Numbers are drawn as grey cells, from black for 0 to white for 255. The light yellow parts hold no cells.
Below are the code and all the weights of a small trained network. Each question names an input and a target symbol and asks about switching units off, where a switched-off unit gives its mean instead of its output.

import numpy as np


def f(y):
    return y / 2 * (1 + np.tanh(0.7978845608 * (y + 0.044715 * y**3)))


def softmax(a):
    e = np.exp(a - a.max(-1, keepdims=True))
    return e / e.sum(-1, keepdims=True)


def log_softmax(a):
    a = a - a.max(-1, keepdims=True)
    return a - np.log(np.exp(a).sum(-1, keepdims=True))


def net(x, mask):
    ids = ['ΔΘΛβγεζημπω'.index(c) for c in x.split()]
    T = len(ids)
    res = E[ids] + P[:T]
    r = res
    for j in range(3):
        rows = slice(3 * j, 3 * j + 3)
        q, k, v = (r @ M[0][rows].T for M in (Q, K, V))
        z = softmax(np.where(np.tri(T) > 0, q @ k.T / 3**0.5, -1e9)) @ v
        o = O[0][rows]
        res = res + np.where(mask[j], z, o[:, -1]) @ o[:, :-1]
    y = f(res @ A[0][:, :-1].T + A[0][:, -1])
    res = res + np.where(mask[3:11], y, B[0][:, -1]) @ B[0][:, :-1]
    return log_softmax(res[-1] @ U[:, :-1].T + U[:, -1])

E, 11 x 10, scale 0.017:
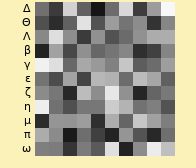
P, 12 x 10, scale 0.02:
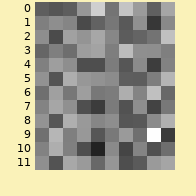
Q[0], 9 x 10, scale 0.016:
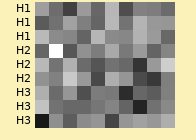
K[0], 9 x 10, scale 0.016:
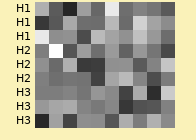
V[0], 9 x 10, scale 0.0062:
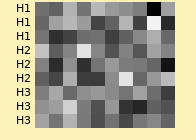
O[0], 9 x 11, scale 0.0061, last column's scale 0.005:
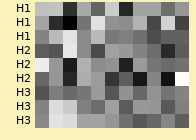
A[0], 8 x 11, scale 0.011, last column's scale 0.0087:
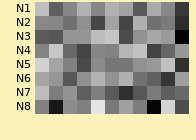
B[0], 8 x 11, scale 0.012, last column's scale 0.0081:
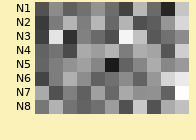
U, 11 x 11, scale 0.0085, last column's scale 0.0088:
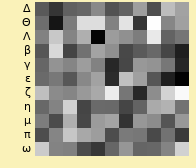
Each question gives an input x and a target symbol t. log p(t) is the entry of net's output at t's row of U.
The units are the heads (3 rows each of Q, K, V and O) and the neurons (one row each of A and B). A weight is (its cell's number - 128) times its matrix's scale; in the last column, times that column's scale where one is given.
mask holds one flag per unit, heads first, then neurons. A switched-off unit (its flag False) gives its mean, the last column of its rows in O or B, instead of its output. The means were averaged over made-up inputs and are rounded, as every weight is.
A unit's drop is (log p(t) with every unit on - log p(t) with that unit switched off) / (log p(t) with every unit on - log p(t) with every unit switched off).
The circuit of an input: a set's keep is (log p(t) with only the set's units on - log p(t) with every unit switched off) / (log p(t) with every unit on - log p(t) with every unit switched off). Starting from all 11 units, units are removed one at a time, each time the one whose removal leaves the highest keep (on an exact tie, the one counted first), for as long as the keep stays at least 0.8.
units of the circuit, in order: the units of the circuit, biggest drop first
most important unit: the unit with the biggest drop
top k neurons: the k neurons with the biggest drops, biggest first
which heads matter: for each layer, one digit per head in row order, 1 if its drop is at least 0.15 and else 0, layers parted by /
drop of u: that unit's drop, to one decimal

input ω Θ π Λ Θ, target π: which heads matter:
100
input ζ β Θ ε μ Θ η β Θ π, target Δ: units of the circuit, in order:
[H1, N8]
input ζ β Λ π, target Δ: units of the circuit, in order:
[H3, N8, N6]
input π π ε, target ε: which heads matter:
000
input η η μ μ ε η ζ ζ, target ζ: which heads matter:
000
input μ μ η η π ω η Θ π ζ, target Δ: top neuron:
[N8]
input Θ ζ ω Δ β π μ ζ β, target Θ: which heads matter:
010
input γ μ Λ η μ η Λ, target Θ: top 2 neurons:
[N8, N1]
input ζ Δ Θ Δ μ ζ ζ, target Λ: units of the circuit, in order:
[N2, N7]
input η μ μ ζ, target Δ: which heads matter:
001
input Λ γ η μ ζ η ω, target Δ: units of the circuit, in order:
[H1, N8, H3, H2]
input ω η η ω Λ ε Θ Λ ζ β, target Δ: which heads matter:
100
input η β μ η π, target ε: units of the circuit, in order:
[N7, N4]
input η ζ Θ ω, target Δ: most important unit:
H3
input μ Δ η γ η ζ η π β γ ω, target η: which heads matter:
010
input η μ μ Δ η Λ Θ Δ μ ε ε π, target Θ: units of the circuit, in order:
[H2, N7, N6]
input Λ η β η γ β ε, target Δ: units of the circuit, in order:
[H1, N8, H3]
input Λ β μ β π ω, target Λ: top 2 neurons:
[N3, N2]
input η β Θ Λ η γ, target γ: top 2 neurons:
[N5, N1]
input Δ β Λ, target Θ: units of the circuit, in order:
[H2, N7]
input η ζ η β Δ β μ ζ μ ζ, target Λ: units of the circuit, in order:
[N2]
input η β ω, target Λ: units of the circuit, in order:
[N3, H1, N2]
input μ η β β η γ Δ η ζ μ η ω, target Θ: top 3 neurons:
[N7, N8, N1]
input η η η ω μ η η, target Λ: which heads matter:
000
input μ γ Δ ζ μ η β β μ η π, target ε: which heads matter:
000
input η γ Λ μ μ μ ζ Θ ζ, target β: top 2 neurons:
[N1, N3]
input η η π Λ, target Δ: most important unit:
H1
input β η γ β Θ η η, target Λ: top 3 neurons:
[N2, N7, N1]
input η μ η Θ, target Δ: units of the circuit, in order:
[H3, N8]
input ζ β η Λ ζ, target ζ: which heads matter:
010
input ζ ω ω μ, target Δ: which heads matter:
101
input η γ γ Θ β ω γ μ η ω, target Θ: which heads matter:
100
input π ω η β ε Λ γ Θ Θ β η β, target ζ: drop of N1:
0.1
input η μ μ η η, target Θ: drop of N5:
0.1
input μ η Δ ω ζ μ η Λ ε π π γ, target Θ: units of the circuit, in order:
[H2]
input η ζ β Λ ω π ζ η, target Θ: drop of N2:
0.2
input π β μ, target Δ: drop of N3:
0.1
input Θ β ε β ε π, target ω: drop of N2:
0.1
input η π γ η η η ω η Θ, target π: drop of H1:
0.2
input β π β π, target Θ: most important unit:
H1
